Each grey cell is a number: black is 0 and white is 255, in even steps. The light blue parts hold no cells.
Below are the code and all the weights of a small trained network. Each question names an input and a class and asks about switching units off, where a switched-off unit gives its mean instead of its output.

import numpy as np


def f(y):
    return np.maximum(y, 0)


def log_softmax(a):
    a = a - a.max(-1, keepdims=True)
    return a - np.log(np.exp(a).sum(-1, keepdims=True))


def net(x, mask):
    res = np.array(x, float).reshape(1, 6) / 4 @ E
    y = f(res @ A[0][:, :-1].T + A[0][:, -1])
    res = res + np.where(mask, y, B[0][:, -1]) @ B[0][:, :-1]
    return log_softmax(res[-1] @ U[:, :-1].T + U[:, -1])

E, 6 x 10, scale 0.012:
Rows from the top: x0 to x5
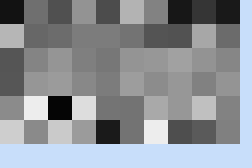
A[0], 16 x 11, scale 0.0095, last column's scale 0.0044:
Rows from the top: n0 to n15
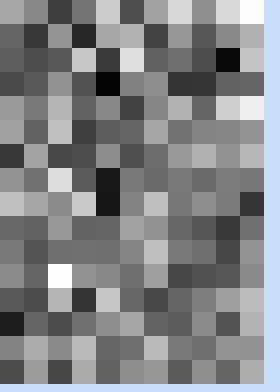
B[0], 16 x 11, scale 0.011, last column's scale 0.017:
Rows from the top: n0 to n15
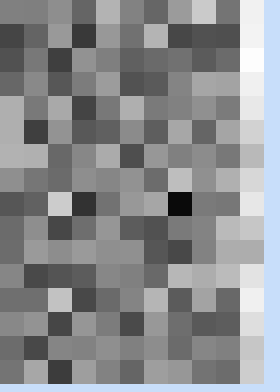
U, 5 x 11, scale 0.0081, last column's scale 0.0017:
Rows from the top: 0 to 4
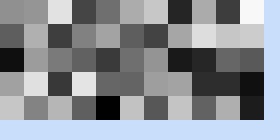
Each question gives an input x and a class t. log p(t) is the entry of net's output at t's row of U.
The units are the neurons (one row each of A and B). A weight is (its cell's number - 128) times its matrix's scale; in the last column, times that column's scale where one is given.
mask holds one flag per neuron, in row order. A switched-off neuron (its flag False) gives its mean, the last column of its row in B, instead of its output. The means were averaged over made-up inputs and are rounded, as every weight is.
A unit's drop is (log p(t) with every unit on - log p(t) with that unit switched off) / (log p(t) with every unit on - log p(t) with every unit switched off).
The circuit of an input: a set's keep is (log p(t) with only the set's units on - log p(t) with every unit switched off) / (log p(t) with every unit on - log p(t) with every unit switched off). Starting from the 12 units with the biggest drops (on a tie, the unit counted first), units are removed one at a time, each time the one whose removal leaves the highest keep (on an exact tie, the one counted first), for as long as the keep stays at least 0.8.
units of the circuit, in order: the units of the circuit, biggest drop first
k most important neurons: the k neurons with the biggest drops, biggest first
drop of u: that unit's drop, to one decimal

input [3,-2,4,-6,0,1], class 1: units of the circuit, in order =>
n1
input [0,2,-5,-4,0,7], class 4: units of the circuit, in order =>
n1, n5
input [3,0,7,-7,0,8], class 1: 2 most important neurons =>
n3, n11
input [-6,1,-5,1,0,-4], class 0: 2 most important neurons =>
n3, n11
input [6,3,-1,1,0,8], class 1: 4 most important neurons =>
n3, n11, n1, n7
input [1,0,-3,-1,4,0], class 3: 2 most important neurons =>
n1, n12
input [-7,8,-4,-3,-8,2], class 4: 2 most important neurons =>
n5, n7
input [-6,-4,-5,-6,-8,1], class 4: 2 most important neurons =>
n5, n8
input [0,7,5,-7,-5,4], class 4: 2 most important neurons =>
n5, n0
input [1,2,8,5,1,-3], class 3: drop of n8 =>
0.2
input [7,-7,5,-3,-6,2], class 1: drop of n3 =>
0.4
